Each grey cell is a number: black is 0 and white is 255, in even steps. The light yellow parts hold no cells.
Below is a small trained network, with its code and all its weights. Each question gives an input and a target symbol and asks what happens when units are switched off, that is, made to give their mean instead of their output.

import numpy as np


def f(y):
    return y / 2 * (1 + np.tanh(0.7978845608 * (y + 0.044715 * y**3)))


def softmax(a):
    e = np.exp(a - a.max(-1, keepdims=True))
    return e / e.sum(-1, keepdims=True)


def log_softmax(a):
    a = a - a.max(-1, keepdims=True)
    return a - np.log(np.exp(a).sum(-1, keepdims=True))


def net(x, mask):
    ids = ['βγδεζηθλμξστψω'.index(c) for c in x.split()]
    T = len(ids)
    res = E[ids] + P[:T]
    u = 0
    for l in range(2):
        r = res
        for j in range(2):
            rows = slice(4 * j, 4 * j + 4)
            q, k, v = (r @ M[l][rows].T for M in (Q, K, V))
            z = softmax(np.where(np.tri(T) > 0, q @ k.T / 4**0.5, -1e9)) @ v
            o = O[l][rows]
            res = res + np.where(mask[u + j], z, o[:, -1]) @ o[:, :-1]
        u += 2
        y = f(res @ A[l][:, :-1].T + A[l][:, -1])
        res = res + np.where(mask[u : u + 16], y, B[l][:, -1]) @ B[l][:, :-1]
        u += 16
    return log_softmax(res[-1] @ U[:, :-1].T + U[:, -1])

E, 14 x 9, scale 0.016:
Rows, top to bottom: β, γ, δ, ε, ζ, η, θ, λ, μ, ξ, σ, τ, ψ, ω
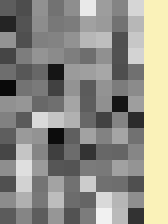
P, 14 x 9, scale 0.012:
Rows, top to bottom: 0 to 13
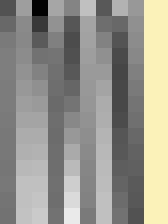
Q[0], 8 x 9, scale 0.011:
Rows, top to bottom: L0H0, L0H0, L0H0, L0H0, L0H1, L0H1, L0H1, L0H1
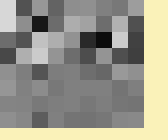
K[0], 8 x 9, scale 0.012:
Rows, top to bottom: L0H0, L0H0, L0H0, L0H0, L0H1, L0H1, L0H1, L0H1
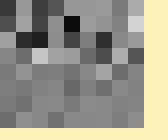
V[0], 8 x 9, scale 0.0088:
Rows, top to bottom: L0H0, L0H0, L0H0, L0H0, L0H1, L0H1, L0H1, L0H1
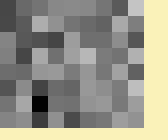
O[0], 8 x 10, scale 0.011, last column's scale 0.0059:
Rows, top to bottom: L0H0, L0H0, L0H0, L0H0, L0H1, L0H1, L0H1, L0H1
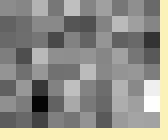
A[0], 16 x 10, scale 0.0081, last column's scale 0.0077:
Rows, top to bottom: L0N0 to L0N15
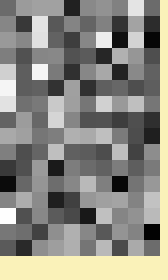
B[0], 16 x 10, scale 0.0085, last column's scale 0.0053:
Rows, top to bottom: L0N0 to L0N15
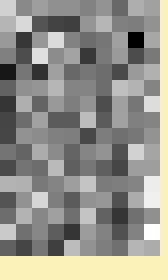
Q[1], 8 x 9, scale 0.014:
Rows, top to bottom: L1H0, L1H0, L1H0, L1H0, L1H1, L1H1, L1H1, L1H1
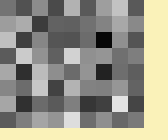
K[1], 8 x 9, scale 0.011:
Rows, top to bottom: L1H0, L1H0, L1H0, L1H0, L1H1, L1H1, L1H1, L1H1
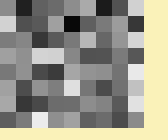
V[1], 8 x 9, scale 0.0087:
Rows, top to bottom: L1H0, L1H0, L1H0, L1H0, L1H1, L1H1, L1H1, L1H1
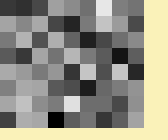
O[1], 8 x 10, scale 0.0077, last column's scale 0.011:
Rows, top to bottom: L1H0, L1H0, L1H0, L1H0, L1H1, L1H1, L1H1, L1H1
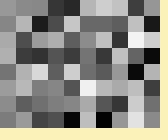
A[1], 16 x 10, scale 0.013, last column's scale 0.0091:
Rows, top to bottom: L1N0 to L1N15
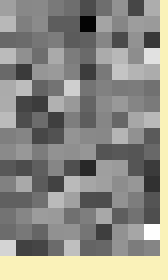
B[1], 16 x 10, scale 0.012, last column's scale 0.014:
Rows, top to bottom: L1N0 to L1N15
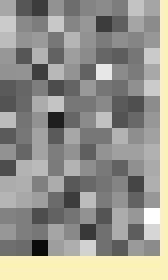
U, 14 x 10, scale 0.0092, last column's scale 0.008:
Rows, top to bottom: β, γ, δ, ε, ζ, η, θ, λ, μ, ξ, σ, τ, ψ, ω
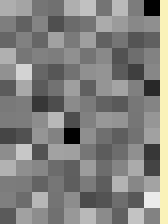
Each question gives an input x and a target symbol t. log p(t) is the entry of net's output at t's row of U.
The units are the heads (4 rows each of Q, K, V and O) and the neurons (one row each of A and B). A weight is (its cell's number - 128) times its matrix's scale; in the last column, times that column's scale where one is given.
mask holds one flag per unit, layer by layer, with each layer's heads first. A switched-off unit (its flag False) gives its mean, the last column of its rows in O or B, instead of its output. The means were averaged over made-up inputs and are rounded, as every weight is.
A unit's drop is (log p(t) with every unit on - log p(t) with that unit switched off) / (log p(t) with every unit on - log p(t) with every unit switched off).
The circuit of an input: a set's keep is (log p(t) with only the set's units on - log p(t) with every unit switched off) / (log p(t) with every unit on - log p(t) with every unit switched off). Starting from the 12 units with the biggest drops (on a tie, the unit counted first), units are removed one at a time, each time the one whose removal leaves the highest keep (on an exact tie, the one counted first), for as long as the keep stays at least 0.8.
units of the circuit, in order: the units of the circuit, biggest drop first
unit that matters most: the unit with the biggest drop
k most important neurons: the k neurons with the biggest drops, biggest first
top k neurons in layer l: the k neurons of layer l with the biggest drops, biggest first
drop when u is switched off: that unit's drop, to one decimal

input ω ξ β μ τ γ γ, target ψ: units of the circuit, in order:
(L1H1)
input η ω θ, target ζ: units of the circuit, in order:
(L1H0, L1N11)
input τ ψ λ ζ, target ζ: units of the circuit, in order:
(L0H0, L0N11, L1N11)
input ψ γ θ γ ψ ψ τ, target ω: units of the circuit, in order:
(L1H0, L1N14)
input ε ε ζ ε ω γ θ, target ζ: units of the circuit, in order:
(L1N11, L1H0)
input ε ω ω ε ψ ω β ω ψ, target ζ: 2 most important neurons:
(L1N11, L0N6)
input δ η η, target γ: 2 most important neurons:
(L1N7, L1N8)
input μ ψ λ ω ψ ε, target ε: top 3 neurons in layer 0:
(L0N14, L0N0, L0N3)
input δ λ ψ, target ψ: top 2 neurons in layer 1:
(L1N3, L1N6)
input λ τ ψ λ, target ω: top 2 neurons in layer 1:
(L1N2, L1N14)
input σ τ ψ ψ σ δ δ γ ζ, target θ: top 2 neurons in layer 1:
(L1N15, L1N7)
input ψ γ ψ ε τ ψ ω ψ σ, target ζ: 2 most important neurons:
(L1N11, L0N6)
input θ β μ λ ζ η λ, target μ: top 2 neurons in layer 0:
(L0N1, L0N4)
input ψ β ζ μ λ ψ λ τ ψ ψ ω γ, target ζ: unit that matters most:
L0H1
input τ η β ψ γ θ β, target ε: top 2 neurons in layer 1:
(L1N7, L1N14)
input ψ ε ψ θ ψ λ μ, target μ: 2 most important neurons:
(L0N12, L0N14)
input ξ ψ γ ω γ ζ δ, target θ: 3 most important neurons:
(L1N15, L0N15, L1N7)
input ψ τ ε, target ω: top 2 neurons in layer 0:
(L0N14, L0N12)
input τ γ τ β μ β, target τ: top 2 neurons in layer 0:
(L0N14, L0N12)
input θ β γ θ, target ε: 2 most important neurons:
(L1N7, L0N5)
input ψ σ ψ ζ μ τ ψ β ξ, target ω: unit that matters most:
L1H0
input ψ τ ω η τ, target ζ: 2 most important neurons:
(L1N11, L0N14)
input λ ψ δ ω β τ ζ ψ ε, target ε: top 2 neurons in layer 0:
(L0N4, L0N0)
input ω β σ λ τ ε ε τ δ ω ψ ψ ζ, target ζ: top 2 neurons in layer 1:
(L1N11, L1N13)
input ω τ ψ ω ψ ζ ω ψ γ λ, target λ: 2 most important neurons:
(L1N4, L0N14)
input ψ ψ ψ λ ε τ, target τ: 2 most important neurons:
(L0N3, L0N9)
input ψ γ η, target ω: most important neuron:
(L0N14)
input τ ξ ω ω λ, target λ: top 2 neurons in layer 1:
(L1N4, L1N12)
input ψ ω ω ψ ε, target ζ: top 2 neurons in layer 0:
(L0N14, L0N6)
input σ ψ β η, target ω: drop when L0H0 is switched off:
0.2
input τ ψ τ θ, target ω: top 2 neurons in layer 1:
(L1N14, L1N5)
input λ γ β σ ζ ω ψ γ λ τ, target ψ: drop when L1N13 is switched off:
0.1
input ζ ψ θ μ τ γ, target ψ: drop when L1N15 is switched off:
0.0
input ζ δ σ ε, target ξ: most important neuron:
(L1N14)
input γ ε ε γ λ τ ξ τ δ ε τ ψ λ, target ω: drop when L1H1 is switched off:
0.1
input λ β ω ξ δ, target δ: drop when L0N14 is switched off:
0.2
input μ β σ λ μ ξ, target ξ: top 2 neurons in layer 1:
(L1N1, L1N10)
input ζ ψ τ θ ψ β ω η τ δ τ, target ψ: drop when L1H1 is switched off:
0.3
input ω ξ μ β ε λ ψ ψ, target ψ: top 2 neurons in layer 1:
(L1N3, L1N13)
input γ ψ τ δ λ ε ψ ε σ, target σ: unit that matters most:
L0H0
